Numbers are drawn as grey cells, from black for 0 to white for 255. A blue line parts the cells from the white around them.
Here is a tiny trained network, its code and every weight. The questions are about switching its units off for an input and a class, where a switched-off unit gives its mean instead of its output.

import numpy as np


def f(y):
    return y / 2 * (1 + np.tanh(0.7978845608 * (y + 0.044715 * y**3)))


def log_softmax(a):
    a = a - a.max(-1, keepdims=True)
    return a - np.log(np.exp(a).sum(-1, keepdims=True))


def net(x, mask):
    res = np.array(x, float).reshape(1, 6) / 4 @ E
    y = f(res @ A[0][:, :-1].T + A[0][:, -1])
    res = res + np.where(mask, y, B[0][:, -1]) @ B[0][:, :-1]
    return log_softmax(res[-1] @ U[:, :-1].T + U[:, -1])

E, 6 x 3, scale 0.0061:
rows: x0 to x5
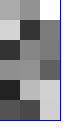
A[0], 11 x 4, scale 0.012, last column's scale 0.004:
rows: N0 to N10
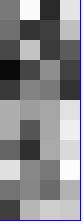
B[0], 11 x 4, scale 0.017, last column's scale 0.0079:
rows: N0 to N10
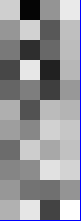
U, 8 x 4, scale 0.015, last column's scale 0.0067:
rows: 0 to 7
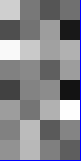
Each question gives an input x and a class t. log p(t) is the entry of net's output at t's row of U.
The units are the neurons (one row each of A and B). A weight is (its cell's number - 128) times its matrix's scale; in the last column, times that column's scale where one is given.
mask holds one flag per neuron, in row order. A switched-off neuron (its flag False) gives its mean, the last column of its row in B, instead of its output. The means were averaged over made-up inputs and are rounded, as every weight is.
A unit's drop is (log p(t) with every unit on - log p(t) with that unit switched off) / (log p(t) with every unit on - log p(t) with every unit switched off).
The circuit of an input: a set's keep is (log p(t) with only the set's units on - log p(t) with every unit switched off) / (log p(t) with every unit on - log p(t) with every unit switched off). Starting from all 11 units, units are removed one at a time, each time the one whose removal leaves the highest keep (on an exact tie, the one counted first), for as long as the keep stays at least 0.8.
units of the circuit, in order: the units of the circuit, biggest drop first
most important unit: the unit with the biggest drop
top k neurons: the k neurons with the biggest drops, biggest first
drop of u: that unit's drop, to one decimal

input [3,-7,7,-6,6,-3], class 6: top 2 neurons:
N3, N10
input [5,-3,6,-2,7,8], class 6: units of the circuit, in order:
N3
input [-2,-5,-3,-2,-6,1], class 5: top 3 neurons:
N10, N3, N7
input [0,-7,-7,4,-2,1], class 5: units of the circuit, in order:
N10, N1
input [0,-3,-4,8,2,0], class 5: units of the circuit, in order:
N10, N1, N3
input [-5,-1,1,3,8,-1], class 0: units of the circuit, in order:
N0, N2
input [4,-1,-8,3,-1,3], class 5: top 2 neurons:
N10, N1
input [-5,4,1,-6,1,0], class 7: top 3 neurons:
N0, N10, N5
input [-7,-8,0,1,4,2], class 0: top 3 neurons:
N0, N2, N7
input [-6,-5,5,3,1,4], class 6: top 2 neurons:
N3, N5
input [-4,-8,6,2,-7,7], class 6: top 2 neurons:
N3, N1
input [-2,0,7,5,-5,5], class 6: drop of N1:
0.1
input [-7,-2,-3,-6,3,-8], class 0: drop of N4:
0.0
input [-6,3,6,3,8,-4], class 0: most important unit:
N0
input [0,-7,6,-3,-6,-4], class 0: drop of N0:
0.1
